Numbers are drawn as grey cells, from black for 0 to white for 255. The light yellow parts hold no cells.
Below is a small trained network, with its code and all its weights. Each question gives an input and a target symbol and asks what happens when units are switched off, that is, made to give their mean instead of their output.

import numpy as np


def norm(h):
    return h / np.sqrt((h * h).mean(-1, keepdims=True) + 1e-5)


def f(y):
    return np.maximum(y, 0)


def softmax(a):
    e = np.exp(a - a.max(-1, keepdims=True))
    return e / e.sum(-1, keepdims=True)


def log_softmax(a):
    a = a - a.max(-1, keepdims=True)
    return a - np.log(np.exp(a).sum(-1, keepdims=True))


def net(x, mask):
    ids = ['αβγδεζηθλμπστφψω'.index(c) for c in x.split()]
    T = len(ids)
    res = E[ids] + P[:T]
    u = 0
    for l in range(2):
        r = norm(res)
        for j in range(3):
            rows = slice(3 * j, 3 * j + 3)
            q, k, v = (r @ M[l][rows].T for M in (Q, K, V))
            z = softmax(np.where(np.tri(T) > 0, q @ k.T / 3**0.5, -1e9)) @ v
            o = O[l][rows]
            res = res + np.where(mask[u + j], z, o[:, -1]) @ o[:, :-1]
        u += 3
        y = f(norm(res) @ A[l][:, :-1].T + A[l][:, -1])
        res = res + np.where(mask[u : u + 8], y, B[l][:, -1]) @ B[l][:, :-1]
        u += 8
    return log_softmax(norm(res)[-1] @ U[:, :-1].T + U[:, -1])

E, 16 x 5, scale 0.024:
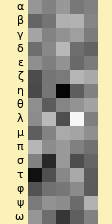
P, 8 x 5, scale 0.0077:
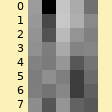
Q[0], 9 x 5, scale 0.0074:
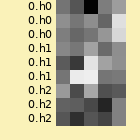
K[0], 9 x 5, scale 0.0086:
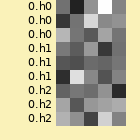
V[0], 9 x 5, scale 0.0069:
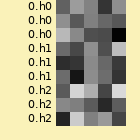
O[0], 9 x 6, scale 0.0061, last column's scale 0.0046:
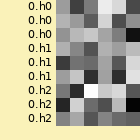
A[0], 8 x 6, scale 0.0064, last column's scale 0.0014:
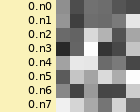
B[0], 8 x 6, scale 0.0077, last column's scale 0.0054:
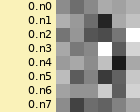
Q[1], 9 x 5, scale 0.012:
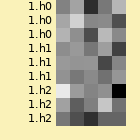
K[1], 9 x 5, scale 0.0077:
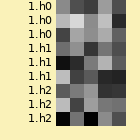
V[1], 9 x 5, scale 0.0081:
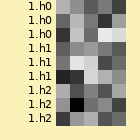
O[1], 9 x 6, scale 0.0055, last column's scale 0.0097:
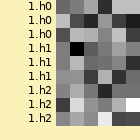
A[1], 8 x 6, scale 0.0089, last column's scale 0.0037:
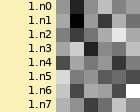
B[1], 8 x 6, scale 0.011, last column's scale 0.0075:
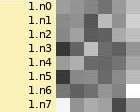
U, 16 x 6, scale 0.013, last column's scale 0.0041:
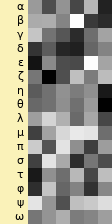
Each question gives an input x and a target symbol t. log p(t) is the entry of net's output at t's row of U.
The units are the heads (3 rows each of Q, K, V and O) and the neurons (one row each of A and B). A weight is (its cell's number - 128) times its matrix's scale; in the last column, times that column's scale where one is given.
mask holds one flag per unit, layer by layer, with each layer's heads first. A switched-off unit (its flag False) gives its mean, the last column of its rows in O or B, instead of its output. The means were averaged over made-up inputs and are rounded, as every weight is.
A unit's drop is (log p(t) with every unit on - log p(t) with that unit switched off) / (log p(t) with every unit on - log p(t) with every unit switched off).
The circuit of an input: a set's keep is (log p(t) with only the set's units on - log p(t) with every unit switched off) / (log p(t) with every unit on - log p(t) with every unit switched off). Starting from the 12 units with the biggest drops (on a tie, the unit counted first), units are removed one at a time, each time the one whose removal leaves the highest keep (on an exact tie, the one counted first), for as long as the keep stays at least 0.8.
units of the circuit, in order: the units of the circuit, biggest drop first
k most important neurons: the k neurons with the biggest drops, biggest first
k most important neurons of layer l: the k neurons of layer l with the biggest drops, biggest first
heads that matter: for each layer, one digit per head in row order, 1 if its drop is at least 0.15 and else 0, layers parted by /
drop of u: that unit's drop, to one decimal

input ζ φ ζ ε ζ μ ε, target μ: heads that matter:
100 / 000
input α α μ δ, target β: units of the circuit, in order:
(0.n3)
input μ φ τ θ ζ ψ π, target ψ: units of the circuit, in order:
(0.h0 1.n1)
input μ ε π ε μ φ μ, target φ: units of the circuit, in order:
(0.h1 1.n4)
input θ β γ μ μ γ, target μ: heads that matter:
001 / 000
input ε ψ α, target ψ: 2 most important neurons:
(1.n1 1.n7)
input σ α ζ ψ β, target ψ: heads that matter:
100 / 100
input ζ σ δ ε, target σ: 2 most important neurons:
(0.n3 0.n4)
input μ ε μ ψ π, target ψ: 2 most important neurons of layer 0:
(0.n7 0.n5)
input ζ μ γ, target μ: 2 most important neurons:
(1.n5 0.n5)
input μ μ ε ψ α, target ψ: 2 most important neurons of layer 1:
(1.n1 1.n7)
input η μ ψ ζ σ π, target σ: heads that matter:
001 / 001
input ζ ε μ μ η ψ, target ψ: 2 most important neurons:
(1.n7 1.n1)
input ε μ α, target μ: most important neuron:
(1.n5)
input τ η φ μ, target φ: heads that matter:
011 / 001
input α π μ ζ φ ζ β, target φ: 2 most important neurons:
(1.n4 0.n2)
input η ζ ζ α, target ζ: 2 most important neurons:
(1.n6 0.n7)
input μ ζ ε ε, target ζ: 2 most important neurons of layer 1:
(1.n6 1.n2)
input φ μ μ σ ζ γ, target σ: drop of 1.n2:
-0.1
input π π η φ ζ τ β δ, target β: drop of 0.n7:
0.0
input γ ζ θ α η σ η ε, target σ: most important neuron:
(1.n5)
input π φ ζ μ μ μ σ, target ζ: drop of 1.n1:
0.1
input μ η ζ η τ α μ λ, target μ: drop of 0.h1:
0.2
